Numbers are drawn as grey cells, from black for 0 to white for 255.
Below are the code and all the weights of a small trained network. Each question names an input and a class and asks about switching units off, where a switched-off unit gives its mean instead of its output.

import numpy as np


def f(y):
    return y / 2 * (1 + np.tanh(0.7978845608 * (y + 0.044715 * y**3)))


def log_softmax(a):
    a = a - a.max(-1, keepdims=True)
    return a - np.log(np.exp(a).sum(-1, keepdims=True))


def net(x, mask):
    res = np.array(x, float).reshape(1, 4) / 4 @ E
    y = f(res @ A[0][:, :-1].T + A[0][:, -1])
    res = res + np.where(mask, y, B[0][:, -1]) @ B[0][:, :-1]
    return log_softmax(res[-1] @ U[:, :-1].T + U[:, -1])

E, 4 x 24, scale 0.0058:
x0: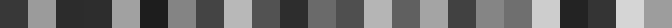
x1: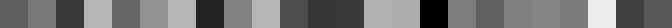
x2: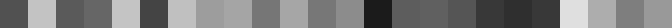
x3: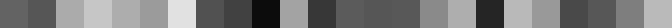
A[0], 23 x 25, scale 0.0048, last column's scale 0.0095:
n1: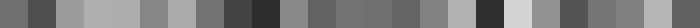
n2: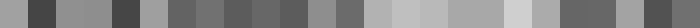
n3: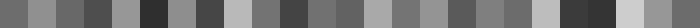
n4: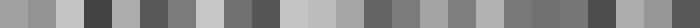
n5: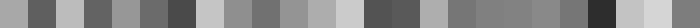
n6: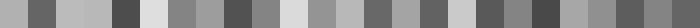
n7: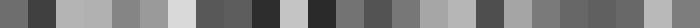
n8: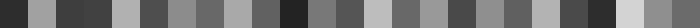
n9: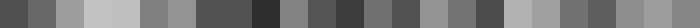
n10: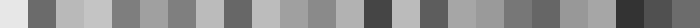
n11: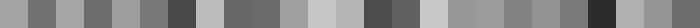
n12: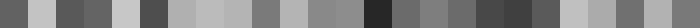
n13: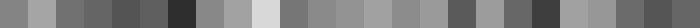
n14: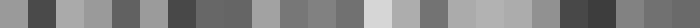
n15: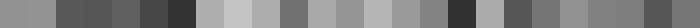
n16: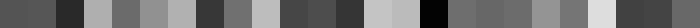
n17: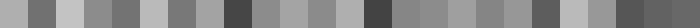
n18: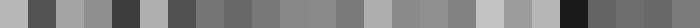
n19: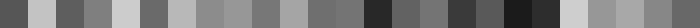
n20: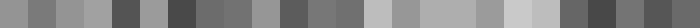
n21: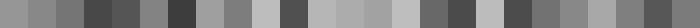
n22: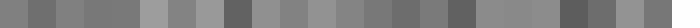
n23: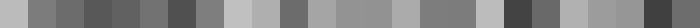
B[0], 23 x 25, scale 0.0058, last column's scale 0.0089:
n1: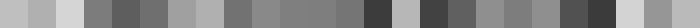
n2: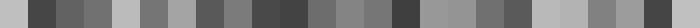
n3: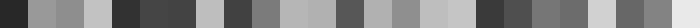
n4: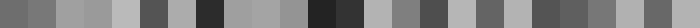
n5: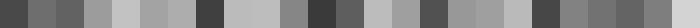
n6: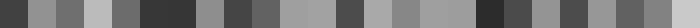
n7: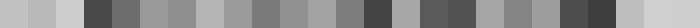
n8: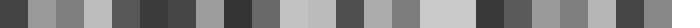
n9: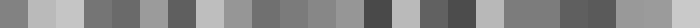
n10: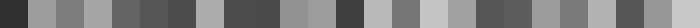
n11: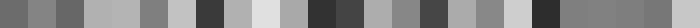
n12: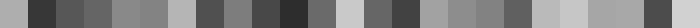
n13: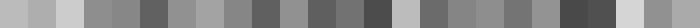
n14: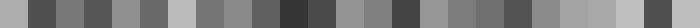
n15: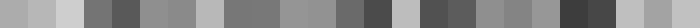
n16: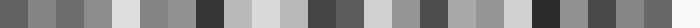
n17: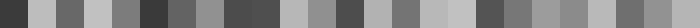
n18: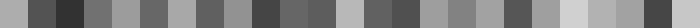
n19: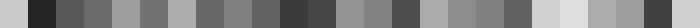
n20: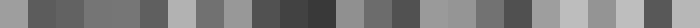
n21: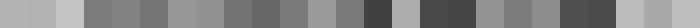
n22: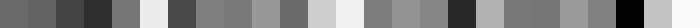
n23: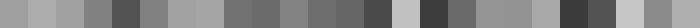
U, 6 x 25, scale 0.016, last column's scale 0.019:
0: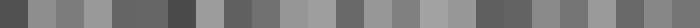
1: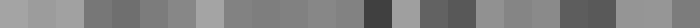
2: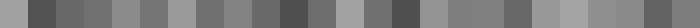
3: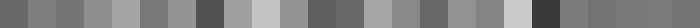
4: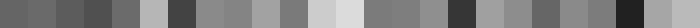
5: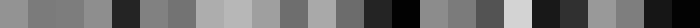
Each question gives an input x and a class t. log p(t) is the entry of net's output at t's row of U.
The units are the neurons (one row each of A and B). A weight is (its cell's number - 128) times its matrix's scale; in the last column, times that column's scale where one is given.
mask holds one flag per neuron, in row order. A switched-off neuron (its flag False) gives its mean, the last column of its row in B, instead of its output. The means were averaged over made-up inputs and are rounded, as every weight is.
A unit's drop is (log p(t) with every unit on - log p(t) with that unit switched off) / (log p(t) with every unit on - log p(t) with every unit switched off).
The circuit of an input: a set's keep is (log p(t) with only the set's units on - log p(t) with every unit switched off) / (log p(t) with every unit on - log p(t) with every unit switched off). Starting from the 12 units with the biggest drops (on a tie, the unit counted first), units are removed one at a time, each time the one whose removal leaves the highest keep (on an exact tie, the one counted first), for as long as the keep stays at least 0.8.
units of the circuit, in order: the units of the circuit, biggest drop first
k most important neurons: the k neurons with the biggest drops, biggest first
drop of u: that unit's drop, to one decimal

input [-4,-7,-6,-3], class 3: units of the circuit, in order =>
(n11)
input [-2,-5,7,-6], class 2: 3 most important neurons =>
(n12, n19, n7)
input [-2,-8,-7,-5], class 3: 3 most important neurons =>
(n11, n5, n4)
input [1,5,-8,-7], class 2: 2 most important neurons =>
(n18, n14)
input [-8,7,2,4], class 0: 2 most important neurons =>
(n6, n10)
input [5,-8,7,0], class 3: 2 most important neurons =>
(n5, n11)
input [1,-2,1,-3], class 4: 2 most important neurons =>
(n1, n7)
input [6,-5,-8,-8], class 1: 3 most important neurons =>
(n15, n21, n23)
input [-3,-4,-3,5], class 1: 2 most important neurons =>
(n7, n16)
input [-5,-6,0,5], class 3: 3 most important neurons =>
(n11, n5, n8)
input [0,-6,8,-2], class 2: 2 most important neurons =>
(n12, n19)
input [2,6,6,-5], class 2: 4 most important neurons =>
(n19, n12, n11, n5)
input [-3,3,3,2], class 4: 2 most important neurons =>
(n8, n3)
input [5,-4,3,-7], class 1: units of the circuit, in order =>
(n15)
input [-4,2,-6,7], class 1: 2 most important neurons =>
(n7, n1)
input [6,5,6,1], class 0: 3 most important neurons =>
(n8, n3, n18)
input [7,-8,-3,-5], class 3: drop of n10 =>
0.1
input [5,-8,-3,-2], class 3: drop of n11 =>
0.2
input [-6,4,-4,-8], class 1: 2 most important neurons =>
(n21, n23)
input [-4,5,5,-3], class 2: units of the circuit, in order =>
(n19)
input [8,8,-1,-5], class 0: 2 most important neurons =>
(n8, n3)
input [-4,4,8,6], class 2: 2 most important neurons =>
(n19, n12)
